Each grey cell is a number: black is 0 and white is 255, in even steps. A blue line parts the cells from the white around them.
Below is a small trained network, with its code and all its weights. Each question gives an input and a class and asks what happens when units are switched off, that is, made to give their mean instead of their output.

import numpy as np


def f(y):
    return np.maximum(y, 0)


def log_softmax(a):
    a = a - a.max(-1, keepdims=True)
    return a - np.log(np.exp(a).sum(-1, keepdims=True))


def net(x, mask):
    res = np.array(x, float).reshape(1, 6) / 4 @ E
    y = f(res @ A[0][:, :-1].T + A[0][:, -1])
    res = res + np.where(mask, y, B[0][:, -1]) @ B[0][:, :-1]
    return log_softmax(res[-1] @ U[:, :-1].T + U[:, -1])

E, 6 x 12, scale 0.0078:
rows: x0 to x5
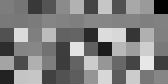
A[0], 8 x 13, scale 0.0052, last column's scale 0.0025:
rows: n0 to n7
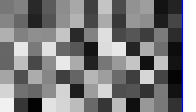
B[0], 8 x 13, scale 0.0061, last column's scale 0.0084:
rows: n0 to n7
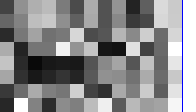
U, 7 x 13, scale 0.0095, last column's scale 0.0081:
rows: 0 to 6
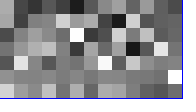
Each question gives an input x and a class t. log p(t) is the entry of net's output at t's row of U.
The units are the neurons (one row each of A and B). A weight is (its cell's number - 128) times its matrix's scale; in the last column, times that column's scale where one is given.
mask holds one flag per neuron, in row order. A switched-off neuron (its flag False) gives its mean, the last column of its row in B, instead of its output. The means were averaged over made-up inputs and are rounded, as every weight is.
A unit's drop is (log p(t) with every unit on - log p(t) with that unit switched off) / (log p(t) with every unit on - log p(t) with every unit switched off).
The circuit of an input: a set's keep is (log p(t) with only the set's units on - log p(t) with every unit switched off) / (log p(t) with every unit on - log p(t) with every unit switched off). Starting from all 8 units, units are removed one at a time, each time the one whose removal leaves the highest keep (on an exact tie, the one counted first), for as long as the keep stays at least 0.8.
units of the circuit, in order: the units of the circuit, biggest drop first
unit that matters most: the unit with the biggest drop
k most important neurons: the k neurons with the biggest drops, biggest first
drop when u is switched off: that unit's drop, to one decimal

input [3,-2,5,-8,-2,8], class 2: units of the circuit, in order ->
(n2, n6)
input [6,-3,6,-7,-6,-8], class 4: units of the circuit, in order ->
(n7)
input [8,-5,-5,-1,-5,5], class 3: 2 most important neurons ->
(n1, n0)
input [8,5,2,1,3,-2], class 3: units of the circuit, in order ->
(n0, n1)
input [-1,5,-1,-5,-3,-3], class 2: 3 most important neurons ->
(n6, n2, n3)
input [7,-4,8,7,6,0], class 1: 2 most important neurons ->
(n3, n4)
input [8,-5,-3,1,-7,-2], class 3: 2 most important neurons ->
(n1, n0)
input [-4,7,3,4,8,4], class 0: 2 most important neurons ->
(n5, n7)
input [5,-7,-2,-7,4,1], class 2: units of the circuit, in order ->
(n6, n2)
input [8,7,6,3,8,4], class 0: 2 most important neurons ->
(n5, n7)
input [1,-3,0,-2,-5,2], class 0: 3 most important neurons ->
(n4, n7, n3)
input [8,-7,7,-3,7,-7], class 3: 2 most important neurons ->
(n0, n1)
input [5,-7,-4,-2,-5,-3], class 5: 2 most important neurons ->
(n3, n5)
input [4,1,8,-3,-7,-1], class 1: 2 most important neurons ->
(n3, n5)
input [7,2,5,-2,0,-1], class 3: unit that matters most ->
n0
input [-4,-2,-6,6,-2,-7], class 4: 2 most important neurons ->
(n7, n3)
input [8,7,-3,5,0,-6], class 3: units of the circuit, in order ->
(n1, n0)
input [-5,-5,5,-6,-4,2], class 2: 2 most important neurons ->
(n2, n6)
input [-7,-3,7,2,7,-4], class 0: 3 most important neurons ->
(n5, n1, n0)
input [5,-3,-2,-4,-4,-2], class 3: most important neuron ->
(n1)
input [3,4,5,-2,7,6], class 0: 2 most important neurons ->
(n5, n7)
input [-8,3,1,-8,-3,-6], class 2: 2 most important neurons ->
(n6, n2)
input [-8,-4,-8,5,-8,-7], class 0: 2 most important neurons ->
(n4, n3)
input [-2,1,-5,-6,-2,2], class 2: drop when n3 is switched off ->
0.3
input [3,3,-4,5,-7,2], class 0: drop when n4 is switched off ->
0.7
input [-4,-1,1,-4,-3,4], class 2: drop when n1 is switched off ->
0.1
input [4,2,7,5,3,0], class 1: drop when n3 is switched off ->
0.7
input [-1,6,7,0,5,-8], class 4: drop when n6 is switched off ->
0.0
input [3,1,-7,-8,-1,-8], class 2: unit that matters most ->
n6
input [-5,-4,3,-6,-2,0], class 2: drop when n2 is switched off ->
0.3
